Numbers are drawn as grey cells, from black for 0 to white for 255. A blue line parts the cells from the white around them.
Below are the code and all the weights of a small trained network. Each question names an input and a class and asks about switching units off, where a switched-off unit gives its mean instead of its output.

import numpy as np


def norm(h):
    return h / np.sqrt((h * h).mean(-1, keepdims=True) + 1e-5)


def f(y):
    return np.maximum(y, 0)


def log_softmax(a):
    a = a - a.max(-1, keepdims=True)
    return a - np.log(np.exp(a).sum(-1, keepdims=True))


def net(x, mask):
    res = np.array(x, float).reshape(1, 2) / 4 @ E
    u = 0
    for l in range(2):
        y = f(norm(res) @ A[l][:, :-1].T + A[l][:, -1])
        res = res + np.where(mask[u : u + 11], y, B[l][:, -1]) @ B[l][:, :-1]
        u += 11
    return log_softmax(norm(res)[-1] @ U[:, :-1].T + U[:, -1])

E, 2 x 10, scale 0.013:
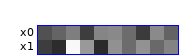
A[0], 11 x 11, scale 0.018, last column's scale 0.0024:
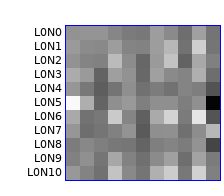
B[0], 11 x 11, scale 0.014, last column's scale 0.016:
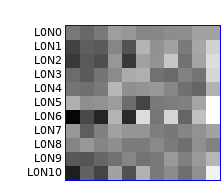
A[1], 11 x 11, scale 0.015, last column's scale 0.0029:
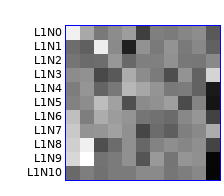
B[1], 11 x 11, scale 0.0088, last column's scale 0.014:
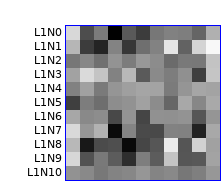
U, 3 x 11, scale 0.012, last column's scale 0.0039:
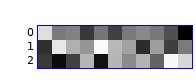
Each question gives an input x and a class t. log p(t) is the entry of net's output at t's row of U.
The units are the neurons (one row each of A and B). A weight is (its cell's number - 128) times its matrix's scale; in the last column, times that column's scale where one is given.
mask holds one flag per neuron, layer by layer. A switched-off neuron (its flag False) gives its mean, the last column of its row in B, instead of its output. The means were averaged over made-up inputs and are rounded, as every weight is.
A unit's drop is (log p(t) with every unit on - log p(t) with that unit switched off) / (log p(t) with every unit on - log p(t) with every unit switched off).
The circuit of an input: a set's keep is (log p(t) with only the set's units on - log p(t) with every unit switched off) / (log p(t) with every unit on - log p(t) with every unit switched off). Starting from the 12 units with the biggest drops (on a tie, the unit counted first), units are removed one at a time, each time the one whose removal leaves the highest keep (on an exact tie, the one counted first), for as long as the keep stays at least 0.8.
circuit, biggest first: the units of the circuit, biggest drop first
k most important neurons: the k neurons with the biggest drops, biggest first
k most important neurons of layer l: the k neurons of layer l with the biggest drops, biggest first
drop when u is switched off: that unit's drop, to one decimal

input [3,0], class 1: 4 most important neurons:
(L0N2; L0N1; L0N6; L0N5)
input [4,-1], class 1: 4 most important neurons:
(L0N6; L0N5; L0N2; L0N10)
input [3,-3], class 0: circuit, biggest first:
(L0N6; L0N2; L0N10; L0N1)
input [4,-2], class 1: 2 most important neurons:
(L0N5; L0N6)
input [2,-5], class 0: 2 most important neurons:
(L0N6; L0N10)
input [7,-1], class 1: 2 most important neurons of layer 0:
(L0N6; L0N5)
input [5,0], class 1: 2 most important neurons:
(L0N2; L0N6)
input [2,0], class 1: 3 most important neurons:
(L0N2; L0N1; L0N6)
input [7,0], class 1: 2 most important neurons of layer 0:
(L0N2; L0N6)
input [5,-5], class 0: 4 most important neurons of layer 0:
(L0N6; L0N10; L0N2; L0N1)
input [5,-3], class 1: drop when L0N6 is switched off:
0.5
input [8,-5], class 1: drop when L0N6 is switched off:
0.2
